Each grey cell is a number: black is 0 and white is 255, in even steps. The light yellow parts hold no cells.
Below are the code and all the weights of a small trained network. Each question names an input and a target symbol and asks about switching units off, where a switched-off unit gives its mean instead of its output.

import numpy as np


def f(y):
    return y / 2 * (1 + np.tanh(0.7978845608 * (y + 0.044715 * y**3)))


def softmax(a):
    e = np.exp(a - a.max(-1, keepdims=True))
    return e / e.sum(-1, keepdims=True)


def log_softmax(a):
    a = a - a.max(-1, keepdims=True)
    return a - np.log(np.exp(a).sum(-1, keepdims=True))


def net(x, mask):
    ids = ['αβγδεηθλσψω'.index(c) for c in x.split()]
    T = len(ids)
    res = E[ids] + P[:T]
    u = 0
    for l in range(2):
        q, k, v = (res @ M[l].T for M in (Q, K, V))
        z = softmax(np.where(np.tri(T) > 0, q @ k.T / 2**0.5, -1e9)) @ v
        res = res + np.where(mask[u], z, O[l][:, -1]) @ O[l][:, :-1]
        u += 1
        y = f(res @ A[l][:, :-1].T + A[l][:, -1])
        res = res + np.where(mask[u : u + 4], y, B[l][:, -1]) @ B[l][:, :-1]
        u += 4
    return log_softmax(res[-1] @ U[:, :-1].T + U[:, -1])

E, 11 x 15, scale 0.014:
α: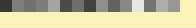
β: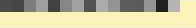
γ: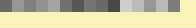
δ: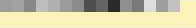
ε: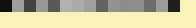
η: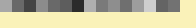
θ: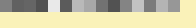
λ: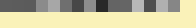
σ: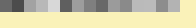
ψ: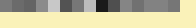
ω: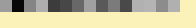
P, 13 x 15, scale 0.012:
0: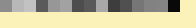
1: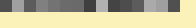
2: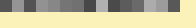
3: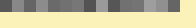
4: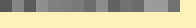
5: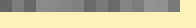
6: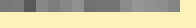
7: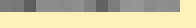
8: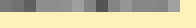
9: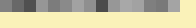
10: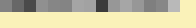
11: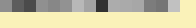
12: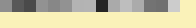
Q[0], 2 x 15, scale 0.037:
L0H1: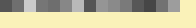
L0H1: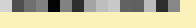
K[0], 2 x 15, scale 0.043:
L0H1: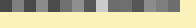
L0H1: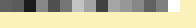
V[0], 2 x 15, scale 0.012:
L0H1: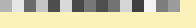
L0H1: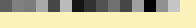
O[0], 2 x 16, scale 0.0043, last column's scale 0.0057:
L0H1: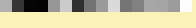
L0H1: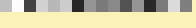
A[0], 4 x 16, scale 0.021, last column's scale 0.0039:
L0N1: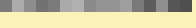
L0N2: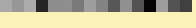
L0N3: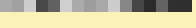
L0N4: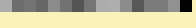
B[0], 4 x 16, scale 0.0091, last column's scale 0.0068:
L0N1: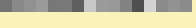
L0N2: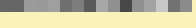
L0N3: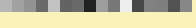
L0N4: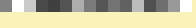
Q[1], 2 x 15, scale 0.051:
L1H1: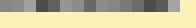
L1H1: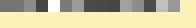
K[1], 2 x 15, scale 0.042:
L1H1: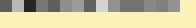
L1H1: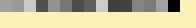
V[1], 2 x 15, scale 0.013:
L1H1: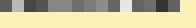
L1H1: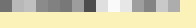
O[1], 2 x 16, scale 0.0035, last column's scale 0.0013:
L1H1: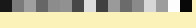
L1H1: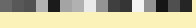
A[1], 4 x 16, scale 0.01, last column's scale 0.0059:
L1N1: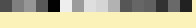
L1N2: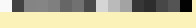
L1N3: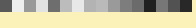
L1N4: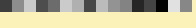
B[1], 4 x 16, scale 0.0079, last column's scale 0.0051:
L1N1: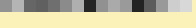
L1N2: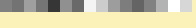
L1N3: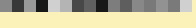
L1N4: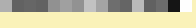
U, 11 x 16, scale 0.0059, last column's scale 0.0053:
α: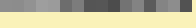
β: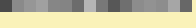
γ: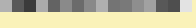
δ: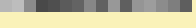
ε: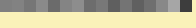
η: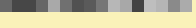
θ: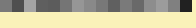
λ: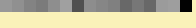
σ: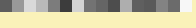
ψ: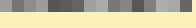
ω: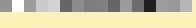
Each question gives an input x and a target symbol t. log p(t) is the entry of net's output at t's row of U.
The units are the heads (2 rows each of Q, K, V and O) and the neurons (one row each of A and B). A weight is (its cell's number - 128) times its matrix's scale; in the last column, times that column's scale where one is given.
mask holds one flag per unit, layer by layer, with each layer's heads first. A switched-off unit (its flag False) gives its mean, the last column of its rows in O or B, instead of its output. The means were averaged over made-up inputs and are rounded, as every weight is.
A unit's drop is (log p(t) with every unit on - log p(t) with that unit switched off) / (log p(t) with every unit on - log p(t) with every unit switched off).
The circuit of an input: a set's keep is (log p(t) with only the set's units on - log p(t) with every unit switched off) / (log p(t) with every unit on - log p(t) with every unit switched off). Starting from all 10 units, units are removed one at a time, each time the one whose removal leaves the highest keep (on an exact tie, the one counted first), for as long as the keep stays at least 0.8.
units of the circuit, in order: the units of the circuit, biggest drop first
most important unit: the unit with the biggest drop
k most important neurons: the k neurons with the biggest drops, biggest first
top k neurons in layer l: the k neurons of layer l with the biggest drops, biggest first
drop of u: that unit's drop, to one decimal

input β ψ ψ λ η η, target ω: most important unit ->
L0H1
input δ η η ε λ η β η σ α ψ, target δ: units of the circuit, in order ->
L0H1, L0N4
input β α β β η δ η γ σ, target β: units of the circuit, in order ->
L0N3, L1H1
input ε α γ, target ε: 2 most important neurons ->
L1N1, L0N3
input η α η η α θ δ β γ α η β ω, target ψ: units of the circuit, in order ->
L1H1, L1N2, L0N4
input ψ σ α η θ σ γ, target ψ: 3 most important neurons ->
L0N2, L1N2, L0N4
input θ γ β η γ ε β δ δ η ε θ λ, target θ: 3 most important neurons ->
L0N2, L1N3, L1N2
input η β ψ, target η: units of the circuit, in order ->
L1H1, L0N4
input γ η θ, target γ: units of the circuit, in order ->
L0N2, L1H1
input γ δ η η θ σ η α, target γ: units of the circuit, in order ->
L0N2, L1H1
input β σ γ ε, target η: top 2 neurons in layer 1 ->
L1N3, L1N1
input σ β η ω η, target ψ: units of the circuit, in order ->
L1H1, L1N2, L0N4, L0H1
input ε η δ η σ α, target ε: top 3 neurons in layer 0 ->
L0N3, L0N2, L0N1
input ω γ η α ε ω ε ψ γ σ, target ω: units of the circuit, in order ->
L0H1, L1H1
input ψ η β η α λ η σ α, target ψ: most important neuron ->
L0N2
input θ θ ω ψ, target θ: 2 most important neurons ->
L0N2, L1N3
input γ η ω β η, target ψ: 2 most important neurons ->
L0N4, L1N2
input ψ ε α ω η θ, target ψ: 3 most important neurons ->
L0N2, L1N2, L0N4
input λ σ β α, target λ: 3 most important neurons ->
L0N2, L1N3, L1N2
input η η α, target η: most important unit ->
L1H1
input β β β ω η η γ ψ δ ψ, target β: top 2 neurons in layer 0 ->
L0N3, L0N4
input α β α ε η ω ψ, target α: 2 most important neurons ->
L1N3, L0N2
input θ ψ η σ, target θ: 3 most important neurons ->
L0N2, L1N3, L1N2
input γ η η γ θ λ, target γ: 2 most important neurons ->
L0N2, L0N4
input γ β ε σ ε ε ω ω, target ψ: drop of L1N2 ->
1.0
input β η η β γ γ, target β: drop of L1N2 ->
0.0
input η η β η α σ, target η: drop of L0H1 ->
0.1
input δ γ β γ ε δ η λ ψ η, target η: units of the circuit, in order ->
L1H1
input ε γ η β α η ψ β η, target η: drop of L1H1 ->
0.7
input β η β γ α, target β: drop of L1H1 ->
1.0
